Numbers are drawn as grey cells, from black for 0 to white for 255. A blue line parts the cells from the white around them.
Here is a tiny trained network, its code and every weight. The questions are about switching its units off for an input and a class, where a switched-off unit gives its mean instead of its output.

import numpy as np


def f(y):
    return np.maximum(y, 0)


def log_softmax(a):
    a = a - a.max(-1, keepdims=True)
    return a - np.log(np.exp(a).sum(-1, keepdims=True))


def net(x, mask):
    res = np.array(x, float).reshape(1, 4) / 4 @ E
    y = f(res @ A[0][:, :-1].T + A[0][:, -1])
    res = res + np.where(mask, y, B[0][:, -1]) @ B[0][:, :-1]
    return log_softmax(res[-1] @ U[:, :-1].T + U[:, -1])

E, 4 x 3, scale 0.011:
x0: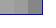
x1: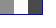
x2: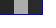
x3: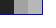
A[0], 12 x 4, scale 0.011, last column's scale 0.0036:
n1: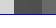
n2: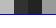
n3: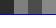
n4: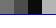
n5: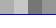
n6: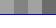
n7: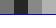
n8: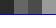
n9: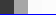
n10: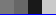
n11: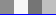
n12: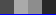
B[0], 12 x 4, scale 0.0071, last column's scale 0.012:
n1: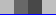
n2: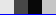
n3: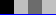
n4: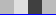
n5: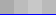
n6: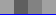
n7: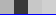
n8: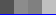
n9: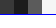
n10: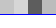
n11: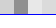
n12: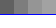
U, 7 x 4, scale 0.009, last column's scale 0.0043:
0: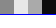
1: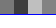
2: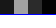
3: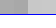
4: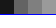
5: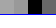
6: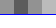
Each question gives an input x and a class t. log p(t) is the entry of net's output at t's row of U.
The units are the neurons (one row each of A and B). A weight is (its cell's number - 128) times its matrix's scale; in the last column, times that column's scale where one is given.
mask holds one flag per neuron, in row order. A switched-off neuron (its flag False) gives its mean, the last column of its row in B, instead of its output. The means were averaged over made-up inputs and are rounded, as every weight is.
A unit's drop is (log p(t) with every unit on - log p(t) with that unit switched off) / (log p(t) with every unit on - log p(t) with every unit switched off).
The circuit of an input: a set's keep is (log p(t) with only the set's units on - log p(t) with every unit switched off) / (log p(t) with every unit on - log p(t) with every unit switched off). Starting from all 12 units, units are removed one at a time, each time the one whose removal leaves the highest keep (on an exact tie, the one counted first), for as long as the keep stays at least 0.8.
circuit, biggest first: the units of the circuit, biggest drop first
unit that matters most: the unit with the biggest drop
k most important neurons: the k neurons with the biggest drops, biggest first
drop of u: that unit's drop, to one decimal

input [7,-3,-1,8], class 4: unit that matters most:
n9
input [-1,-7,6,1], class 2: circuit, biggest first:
n3, n11
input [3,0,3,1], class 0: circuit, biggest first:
n9, n2
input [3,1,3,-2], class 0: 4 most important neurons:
n9, n1, n2, n11
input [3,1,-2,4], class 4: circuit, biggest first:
n9, n7, n10
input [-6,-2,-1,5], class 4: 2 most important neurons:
n11, n9
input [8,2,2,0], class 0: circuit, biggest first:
n9, n2
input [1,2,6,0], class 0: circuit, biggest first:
n9, n11, n2
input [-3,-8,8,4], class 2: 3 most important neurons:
n3, n4, n11
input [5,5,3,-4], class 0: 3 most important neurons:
n11, n5, n9
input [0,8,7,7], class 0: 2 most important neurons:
n11, n5
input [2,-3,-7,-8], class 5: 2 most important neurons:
n2, n1
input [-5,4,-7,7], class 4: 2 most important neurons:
n9, n7
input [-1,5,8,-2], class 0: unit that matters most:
n11
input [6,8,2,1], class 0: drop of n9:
0.1
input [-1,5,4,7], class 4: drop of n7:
-0.2
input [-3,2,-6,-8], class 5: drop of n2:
0.2
